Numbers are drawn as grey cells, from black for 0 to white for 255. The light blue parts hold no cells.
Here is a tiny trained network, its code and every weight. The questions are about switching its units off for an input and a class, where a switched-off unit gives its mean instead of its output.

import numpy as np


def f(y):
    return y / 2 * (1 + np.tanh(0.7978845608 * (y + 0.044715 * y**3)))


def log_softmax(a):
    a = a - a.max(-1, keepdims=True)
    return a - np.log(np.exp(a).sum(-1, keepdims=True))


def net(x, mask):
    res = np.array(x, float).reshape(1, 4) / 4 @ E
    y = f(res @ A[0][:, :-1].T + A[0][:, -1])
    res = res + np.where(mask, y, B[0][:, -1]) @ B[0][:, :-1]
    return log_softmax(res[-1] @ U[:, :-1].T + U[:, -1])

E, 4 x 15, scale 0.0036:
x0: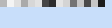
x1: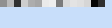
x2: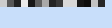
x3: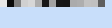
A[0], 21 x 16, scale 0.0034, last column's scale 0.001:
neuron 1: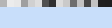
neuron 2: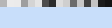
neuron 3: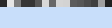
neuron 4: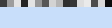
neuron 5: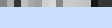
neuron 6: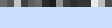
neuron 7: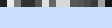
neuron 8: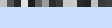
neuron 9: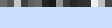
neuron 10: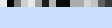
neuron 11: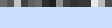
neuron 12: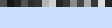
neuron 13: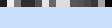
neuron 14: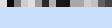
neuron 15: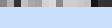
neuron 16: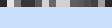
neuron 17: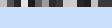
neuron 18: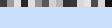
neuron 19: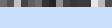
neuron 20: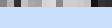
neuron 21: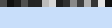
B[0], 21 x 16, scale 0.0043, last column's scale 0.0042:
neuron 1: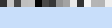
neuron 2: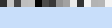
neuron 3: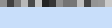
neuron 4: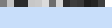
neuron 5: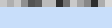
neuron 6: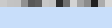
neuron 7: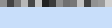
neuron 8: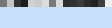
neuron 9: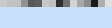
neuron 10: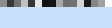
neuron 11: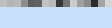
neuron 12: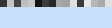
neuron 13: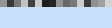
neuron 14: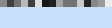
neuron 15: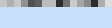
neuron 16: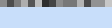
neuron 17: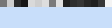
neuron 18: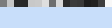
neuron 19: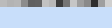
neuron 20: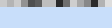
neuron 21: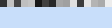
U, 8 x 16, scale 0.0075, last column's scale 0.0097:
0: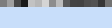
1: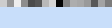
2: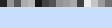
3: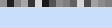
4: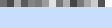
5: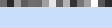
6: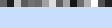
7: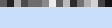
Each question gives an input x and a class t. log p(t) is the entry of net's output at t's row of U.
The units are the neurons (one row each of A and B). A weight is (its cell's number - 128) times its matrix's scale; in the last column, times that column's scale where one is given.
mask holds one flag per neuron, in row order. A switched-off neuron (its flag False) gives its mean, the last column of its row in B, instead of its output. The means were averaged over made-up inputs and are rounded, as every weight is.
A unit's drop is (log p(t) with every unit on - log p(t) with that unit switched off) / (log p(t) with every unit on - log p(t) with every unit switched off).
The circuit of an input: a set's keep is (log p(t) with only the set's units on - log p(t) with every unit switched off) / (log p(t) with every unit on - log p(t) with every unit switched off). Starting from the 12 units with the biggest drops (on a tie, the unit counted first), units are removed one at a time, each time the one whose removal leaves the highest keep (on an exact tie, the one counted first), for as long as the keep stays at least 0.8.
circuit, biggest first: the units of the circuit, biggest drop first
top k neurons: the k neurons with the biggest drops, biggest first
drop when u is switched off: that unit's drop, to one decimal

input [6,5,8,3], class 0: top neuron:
(neuron 17)
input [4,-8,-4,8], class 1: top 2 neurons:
(neuron 9; neuron 6)
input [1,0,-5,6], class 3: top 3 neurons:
(neuron 10; neuron 14; neuron 17)
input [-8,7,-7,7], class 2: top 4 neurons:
(neuron 21; neuron 12; neuron 17; neuron 8)
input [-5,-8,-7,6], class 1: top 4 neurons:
(neuron 9; neuron 6; neuron 11; neuron 19)
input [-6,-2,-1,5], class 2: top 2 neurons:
(neuron 21; neuron 12)
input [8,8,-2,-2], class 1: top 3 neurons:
(neuron 20; neuron 15; neuron 5)
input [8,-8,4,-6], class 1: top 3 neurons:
(neuron 9; neuron 6; neuron 11)
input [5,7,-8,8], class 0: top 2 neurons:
(neuron 4; neuron 18)
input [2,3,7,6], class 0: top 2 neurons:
(neuron 17; neuron 8)
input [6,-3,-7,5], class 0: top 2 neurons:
(neuron 4; neuron 18)
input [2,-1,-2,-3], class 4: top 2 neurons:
(neuron 10; neuron 14)
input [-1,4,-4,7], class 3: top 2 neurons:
(neuron 10; neuron 14)
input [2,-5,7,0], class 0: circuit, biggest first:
(neuron 17)
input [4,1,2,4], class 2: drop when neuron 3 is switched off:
0.3
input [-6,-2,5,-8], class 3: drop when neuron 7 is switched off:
0.2
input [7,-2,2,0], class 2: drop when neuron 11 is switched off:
0.0
